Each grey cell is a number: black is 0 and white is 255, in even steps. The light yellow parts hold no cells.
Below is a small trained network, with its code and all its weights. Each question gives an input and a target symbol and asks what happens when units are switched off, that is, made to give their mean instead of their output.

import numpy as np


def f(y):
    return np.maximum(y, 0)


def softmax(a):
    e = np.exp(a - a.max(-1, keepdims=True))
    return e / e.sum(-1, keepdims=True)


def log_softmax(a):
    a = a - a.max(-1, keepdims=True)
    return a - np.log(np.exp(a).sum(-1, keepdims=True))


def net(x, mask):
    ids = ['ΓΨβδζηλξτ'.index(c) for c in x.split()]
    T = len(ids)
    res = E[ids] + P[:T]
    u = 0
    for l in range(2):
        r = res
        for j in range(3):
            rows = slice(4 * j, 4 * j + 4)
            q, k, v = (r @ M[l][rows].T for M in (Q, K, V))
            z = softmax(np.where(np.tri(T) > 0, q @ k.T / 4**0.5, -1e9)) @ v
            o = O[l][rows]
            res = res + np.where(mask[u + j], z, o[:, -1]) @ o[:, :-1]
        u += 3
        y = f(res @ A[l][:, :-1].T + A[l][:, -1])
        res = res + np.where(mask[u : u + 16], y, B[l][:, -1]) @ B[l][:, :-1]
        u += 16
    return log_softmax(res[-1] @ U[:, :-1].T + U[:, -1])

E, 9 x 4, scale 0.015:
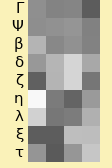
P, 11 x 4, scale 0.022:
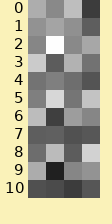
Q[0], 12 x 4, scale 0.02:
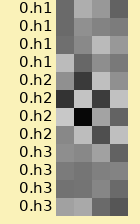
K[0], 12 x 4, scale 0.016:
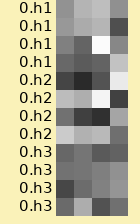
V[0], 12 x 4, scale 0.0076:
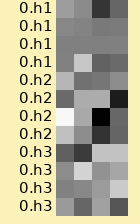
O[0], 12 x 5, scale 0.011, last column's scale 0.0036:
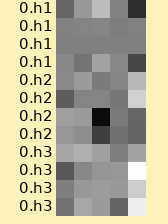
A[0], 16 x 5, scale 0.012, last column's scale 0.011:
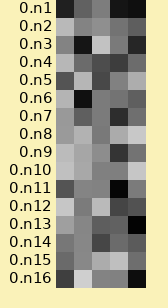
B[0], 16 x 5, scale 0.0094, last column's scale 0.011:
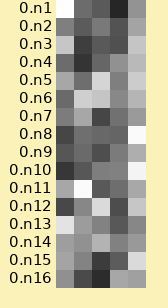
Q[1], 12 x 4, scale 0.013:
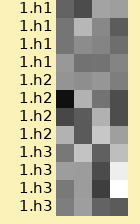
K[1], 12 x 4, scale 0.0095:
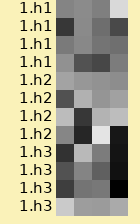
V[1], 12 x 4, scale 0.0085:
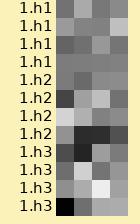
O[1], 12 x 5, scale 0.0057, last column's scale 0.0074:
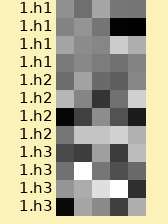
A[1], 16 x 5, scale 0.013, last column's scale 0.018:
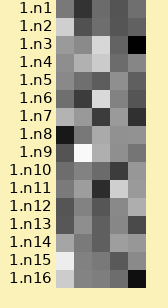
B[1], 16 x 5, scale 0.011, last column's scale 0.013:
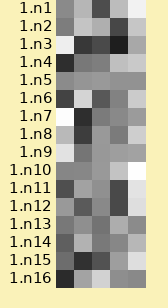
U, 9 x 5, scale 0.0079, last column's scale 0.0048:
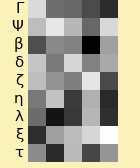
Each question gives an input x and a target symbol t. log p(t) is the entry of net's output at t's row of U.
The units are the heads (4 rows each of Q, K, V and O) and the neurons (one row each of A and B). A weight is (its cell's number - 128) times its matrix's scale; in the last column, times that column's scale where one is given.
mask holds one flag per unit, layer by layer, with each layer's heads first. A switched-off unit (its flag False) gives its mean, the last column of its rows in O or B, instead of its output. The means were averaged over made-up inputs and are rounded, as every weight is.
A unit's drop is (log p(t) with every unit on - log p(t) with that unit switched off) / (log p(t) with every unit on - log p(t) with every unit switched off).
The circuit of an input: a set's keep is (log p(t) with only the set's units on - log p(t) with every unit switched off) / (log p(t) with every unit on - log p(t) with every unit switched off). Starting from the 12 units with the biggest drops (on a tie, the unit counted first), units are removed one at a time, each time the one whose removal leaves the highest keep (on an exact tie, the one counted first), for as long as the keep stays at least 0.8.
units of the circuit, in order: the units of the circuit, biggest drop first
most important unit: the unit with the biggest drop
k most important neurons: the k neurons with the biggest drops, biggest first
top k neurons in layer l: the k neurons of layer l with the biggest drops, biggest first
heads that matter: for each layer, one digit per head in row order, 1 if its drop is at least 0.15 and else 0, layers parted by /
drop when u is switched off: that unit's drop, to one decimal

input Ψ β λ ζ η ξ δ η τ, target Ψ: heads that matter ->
010 / 001
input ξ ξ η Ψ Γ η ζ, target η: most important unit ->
0.h2
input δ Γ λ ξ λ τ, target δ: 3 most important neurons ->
0.n12, 1.n9, 1.n8
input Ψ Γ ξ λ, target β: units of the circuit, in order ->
1.n3, 0.h2, 1.n6, 0.n12
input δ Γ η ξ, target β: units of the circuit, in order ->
1.n3, 0.h2, 1.n6, 0.n12
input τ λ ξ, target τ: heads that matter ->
000 / 001
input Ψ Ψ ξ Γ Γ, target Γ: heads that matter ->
000 / 000
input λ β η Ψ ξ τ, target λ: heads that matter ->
010 / 001
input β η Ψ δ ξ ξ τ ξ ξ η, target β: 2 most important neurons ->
1.n3, 1.n6
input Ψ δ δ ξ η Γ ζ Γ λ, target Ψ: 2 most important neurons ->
0.n11, 1.n11
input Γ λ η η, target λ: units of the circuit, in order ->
0.h2, 0.n4
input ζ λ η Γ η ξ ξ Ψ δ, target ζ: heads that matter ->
011 / 001
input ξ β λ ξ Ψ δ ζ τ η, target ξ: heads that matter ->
011 / 001
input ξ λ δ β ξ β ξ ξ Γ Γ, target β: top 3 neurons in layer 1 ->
1.n3, 1.n6, 1.n2
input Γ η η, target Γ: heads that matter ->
011 / 001
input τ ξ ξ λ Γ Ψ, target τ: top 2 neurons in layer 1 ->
1.n8, 1.n1
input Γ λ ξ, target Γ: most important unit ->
1.n7
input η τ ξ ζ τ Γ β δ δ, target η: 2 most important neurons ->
1.n1, 0.n4
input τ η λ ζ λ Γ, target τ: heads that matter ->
001 / 001
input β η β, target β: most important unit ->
0.n11
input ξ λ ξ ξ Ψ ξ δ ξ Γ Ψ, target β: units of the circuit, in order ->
0.h2, 1.n6, 1.n2, 0.n3
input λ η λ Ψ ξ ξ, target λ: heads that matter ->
010 / 001
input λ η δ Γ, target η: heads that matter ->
010 / 000
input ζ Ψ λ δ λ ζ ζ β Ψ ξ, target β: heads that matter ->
011 / 000
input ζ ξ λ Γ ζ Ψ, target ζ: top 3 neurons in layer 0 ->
0.n11, 0.n1, 0.n10
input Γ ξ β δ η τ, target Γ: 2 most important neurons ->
1.n7, 0.n11
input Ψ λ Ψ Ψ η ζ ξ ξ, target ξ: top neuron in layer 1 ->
1.n3
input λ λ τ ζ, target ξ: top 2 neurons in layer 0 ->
0.n12, 0.n11
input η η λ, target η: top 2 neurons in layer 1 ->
1.n1, 1.n10
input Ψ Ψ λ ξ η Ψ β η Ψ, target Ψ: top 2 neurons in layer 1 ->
1.n11, 1.n15
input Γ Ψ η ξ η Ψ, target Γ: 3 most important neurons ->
1.n7, 0.n11, 0.n1
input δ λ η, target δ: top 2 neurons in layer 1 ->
1.n9, 1.n8
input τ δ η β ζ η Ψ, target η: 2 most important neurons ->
1.n1, 0.n4
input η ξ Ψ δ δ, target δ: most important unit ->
0.n3
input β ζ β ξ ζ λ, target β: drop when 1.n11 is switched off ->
0.2
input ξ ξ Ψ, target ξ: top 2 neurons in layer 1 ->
1.n3, 1.n11
